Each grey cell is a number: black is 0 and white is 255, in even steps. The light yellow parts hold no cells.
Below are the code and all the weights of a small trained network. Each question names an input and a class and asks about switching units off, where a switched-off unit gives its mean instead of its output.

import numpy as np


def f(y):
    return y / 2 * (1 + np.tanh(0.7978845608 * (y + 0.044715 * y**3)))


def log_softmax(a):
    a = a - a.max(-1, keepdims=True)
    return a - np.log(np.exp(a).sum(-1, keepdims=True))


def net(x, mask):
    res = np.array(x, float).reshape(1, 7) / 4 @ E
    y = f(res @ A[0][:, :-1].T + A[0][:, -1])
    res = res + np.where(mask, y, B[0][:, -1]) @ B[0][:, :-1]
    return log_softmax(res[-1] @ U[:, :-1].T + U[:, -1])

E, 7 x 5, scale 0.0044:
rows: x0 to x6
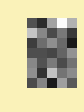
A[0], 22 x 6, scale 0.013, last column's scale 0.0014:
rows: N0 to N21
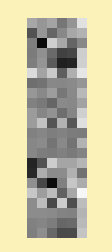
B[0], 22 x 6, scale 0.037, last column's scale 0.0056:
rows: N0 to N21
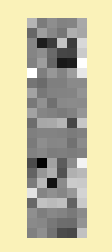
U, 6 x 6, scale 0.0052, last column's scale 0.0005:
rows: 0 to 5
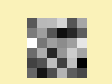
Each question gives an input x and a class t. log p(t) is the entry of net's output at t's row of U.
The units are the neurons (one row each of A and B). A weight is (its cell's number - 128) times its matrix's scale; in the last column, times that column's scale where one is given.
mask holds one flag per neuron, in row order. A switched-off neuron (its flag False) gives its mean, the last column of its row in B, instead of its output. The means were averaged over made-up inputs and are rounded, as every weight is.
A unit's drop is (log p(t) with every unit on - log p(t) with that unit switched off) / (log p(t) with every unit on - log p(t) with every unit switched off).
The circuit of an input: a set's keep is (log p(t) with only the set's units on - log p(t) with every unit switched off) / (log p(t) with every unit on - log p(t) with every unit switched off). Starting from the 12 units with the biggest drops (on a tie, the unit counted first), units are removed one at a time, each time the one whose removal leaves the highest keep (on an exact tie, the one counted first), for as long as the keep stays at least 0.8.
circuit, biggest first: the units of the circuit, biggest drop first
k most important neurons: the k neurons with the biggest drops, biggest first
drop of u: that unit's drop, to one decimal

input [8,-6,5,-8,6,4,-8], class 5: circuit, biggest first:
[N2]
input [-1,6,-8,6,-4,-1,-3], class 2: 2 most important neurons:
[N5 N17]
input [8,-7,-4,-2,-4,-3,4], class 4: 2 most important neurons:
[N15 N14]
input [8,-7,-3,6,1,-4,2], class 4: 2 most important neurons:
[N14 N15]
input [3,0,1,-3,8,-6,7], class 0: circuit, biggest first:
[N18 N10]
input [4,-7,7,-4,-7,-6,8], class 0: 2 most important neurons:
[N18 N10]
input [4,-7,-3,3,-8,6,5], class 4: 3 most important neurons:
[N15 N14 N1]
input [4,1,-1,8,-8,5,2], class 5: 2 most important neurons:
[N2 N14]
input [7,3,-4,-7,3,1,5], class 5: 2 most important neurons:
[N2 N15]
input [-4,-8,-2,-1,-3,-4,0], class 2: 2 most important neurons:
[N14 N4]
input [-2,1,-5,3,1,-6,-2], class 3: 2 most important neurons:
[N16 N4]
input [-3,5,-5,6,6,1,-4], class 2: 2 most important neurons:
[N5 N17]
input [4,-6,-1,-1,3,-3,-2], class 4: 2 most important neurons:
[N15 N14]
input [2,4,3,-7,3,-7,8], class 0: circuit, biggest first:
[N18]
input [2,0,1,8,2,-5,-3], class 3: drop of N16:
0.2
